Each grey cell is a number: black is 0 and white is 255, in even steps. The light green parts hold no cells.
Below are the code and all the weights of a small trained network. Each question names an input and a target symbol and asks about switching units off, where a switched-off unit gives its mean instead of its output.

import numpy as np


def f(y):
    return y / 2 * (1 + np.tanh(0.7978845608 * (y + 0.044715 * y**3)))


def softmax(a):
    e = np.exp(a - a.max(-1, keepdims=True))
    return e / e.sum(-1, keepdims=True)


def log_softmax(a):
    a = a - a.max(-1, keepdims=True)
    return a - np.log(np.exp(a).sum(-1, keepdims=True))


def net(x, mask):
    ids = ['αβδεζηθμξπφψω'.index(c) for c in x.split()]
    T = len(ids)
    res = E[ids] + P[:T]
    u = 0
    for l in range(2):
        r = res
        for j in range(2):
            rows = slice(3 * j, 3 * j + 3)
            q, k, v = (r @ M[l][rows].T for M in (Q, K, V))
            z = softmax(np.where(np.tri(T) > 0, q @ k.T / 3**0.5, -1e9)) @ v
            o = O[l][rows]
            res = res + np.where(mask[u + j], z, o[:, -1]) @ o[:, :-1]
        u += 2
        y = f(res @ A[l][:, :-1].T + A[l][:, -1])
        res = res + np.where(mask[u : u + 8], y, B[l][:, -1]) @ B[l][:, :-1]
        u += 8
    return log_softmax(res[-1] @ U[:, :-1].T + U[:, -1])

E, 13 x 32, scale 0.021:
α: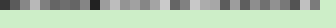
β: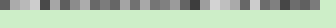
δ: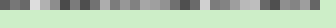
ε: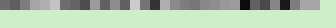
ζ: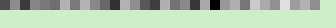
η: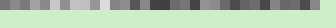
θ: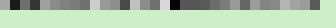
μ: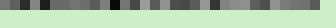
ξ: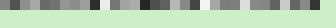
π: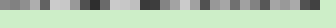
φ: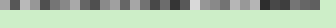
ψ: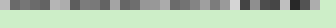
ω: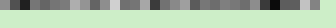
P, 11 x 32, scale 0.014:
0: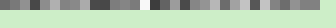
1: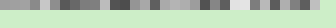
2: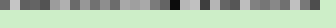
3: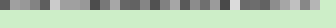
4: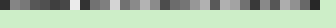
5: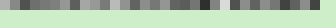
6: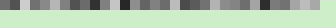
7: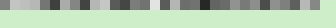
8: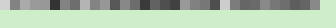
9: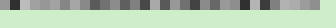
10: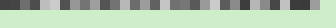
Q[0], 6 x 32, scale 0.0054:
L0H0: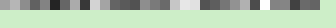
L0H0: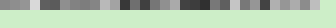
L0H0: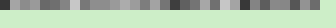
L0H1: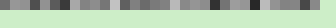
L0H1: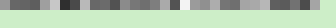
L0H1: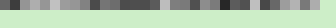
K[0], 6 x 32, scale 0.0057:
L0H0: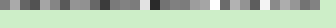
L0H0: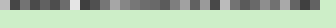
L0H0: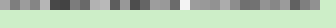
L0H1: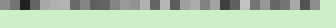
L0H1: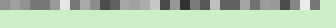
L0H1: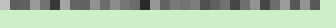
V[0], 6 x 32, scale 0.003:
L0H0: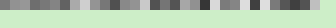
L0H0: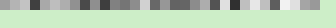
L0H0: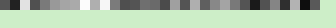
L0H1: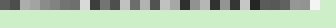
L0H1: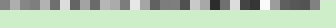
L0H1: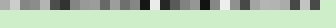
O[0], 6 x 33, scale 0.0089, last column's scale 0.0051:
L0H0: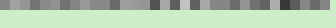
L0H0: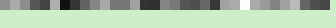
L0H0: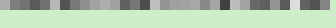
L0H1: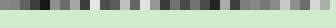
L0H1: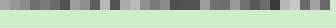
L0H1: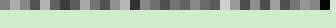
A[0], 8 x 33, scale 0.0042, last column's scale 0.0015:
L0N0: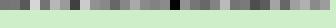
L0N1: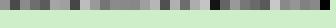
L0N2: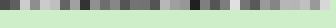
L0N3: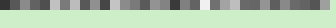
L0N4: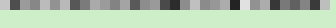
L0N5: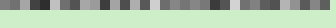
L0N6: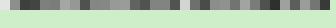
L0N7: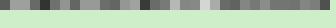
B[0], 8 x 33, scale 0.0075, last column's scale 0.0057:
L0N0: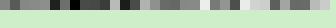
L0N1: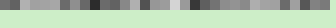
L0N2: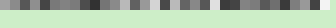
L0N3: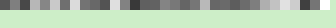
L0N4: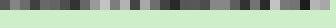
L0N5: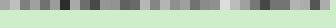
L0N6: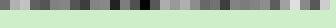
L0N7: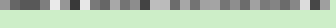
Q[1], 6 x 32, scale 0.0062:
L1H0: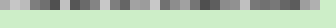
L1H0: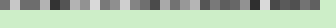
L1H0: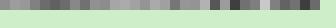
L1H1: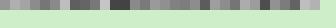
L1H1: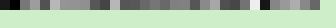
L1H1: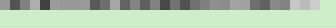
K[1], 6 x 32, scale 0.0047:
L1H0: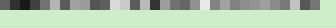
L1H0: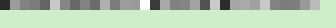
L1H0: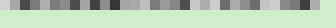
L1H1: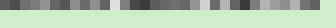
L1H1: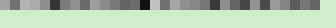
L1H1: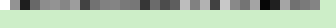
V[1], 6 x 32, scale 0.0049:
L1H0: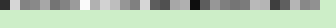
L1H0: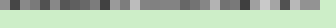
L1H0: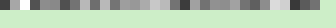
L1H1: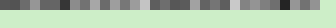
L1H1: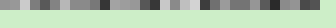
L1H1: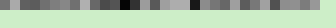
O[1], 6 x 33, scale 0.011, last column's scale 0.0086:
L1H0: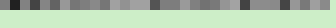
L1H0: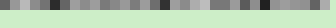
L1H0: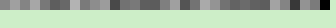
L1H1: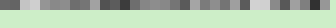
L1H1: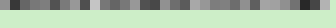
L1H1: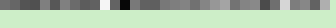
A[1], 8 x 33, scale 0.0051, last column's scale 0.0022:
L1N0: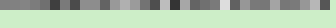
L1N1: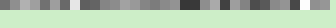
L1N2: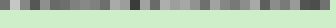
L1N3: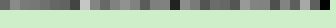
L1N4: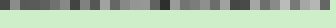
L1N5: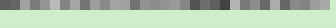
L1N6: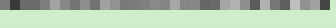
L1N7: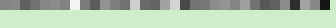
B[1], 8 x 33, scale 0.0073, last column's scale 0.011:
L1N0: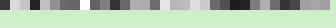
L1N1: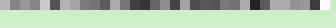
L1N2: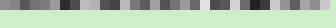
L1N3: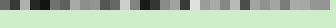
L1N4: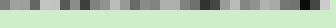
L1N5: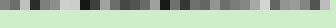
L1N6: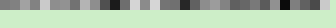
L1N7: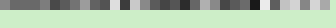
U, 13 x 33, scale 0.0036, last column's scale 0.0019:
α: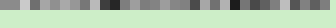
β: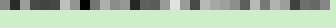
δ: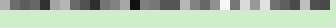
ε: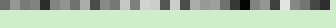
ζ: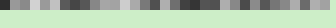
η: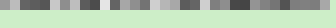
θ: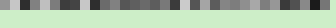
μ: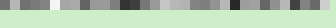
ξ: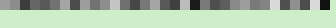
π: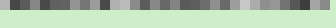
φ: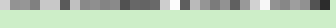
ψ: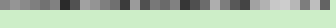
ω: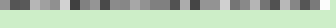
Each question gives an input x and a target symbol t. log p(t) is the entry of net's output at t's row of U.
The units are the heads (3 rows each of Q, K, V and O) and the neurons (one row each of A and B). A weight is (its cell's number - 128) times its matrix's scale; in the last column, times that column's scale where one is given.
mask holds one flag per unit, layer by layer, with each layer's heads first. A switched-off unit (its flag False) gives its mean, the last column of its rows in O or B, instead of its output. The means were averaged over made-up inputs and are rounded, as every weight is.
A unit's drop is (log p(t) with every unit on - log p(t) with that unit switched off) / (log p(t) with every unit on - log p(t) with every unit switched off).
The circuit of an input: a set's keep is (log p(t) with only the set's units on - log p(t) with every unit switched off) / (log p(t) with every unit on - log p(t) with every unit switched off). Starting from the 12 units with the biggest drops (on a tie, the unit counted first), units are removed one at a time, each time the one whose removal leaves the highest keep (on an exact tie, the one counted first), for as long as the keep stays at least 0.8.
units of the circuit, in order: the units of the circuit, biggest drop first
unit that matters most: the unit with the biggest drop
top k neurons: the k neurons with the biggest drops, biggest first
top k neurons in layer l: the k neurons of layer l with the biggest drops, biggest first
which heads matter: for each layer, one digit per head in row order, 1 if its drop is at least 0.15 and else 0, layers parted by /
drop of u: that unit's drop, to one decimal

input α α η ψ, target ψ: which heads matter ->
00 / 01
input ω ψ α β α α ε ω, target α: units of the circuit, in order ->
L0N3, L1H0, L1N1
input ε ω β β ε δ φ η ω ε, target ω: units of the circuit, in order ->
L1H0, L0N6
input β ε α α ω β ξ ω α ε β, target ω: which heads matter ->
00 / 10
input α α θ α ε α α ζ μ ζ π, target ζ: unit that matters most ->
L0H0
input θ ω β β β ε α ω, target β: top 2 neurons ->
L0N3, L0N6
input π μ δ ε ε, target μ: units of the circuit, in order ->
L1H0, L1H1
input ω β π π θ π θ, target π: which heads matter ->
00 / 01
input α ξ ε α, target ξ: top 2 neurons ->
L1N1, L1N7
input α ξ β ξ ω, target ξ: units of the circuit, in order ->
L1H1, L1N7
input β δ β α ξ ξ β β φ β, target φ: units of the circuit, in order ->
L1H1, L1H0
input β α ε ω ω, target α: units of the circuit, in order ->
L1H0, L1N1, L0H0
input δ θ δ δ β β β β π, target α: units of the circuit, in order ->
L1N0, L1H1
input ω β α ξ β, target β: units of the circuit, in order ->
L1H0, L1N6
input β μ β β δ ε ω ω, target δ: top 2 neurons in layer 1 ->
L1N5, L1N1
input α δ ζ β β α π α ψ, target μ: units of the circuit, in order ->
L1H0
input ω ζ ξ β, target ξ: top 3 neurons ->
L1N1, L1N7, L0N7
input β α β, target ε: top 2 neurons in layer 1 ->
L1N0, L1N1
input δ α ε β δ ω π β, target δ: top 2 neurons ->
L0N3, L1N5
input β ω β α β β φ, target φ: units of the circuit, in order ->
L1H1, L0H0
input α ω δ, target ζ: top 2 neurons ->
L0N4, L1N4
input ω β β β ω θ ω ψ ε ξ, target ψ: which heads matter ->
00 / 11
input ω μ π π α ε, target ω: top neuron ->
L0N0
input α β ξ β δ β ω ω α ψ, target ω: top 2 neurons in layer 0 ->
L0N3, L0N6
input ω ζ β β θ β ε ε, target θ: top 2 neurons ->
L0N2, L1N1
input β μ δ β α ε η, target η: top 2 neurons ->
L1N6, L1N5
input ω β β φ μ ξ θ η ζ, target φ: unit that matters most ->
L1N0
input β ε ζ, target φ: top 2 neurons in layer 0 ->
L0N0, L0N3
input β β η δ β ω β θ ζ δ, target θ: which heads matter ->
01 / 10
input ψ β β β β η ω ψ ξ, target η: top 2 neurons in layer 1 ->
L1N0, L1N1
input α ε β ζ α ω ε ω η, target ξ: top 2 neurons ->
L0N4, L0N3
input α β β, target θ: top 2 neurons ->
L0N0, L1N0
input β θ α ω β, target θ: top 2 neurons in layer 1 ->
L1N2, L1N1
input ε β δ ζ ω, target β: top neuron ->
L0N6
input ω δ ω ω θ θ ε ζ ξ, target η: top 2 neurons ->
L0N7, L1N0
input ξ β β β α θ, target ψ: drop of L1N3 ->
0.3
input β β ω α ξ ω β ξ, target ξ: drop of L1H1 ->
0.7
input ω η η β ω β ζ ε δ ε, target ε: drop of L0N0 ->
0.0
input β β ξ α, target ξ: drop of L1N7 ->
0.1
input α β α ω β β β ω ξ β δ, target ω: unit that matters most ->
L1H0
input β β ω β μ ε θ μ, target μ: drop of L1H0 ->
0.3
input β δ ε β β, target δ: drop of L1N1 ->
0.1
